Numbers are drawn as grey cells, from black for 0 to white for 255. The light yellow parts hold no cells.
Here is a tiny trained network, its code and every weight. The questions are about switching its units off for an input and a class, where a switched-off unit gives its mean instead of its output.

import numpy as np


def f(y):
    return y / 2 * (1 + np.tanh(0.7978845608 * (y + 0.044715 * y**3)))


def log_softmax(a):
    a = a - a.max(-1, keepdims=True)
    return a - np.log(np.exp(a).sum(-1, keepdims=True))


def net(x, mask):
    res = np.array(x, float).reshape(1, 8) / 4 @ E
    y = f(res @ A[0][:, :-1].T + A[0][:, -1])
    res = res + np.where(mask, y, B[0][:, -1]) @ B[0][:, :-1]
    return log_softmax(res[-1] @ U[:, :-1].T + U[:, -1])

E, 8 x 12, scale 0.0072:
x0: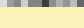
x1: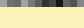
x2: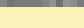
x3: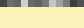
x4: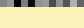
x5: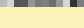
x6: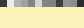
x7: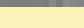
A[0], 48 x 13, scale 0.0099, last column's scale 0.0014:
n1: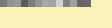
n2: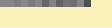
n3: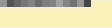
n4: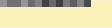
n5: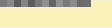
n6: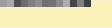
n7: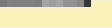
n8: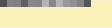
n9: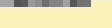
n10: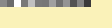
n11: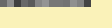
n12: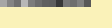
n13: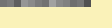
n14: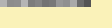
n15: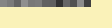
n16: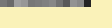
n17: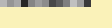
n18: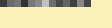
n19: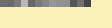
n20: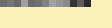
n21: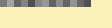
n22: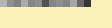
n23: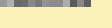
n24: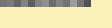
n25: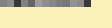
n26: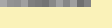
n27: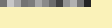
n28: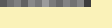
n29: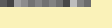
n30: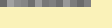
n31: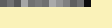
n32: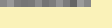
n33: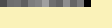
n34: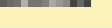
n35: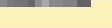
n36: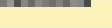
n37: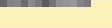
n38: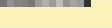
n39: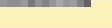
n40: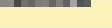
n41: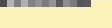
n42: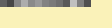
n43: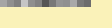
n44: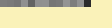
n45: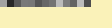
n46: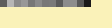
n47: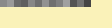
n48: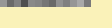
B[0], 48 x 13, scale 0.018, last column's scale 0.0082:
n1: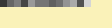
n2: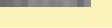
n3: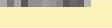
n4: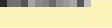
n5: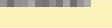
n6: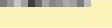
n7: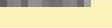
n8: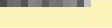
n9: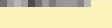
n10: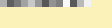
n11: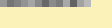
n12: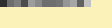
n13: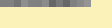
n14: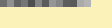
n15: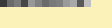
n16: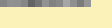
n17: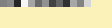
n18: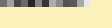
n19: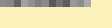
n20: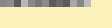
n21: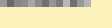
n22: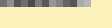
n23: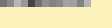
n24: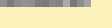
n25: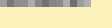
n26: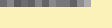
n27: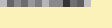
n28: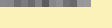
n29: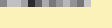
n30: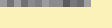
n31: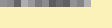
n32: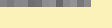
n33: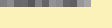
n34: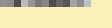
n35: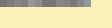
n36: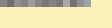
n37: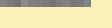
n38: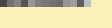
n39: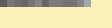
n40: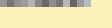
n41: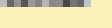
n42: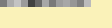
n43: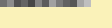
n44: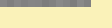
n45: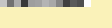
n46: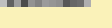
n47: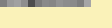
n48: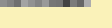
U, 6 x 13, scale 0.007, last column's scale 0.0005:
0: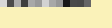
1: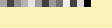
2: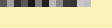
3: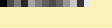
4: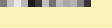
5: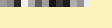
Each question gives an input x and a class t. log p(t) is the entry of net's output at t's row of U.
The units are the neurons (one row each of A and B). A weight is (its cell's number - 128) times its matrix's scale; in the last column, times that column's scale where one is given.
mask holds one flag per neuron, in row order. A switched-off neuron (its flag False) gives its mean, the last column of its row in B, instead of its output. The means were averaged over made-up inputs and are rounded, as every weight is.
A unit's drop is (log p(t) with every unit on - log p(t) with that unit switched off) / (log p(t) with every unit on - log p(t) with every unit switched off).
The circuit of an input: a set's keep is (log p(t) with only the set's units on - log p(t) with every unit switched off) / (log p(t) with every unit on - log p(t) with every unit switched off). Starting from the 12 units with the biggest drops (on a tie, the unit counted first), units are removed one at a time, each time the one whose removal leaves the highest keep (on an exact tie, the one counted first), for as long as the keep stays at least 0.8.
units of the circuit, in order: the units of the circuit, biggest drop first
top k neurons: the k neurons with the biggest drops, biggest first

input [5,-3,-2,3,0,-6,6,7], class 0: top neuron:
n41
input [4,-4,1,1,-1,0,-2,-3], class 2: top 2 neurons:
n4, n12
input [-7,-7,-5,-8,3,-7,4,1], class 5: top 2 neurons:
n17, n27
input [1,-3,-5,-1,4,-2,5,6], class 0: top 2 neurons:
n10, n27
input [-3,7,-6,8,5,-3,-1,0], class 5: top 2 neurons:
n34, n20
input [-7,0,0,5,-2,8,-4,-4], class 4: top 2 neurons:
n6, n23
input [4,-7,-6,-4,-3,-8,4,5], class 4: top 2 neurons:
n29, n42
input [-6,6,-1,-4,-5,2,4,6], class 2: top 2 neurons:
n18, n1
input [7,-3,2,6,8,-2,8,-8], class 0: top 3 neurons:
n41, n46, n10
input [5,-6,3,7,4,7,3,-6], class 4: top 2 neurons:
n6, n23
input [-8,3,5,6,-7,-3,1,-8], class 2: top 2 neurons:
n18, n33
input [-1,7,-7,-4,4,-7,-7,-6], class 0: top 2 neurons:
n45, n1
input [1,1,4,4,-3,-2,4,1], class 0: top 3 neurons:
n17, n41, n46
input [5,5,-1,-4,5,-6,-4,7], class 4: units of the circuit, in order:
n29
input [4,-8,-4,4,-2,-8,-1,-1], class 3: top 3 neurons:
n1, n38, n8
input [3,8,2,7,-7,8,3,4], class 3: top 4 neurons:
n12, n4, n15, n29
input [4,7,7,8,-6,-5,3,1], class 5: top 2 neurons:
n34, n19
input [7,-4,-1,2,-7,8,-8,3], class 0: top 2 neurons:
n45, n3
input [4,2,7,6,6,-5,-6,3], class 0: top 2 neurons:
n45, n10
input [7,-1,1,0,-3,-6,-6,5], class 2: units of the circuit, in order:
n43
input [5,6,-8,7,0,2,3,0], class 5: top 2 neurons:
n34, n20
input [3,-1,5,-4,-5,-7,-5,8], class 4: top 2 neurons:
n29, n42
